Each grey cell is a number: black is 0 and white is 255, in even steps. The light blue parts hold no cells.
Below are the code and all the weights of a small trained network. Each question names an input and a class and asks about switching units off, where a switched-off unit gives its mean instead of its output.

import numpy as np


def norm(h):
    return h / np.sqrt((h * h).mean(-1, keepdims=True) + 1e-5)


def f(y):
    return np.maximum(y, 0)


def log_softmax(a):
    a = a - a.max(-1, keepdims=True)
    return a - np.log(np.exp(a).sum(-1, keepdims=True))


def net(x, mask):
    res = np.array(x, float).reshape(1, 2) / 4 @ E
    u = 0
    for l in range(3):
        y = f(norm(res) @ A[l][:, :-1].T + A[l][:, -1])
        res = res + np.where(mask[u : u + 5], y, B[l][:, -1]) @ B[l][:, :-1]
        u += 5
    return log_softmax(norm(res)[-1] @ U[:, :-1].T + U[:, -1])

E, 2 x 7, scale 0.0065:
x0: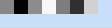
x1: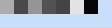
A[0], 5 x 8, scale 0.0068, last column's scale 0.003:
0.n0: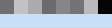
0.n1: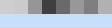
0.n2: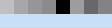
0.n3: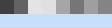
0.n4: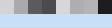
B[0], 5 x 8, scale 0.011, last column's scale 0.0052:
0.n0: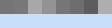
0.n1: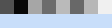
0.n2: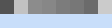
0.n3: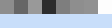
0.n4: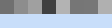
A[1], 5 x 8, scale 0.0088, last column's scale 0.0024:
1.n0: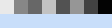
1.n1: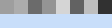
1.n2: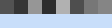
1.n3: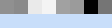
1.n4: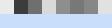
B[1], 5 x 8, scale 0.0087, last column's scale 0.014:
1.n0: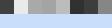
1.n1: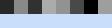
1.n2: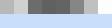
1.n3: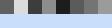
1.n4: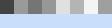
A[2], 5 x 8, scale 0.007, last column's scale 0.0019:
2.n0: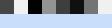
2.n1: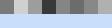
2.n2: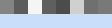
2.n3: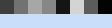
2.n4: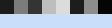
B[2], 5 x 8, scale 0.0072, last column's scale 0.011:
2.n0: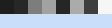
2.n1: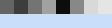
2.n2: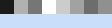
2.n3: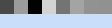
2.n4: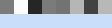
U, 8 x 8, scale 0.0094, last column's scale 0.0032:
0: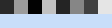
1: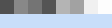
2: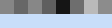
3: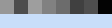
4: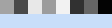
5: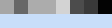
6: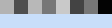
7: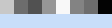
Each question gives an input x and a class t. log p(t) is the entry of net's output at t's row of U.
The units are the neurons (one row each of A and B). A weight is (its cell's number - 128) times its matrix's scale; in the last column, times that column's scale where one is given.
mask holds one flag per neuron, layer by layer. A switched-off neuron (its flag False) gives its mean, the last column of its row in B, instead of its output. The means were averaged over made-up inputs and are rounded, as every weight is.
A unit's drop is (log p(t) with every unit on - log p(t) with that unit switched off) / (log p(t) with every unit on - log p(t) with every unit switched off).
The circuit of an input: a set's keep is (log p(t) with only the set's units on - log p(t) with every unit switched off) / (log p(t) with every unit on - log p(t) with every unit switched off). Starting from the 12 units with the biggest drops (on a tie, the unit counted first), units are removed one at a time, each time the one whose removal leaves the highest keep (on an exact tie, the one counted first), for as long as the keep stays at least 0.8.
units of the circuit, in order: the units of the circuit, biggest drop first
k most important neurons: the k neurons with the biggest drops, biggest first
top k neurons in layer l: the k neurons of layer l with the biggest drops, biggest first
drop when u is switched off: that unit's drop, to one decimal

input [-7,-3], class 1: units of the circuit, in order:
[0.n1]
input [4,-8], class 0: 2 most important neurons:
[1.n1 0.n1]
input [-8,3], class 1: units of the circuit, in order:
[0.n1 2.n0]
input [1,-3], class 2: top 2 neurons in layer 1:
[1.n3 1.n4]
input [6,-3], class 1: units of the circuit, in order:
[1.n4 1.n3 2.n0]
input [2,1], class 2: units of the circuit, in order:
[0.n3 2.n4]
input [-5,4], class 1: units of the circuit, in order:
[0.n1 2.n0]
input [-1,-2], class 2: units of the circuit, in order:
[0.n0 2.n4 1.n1 1.n4]
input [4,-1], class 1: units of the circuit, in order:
[2.n0 1.n3]
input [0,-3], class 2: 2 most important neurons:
[0.n3 0.n0]
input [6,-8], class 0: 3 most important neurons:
[1.n1 0.n1 2.n4]
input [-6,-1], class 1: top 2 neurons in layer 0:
[0.n1 0.n4]
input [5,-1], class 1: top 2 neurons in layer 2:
[2.n0 2.n1]
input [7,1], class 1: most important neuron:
[1.n4]
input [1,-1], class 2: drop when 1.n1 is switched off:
-0.2
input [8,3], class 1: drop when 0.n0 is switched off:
0.0
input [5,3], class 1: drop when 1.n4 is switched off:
0.1
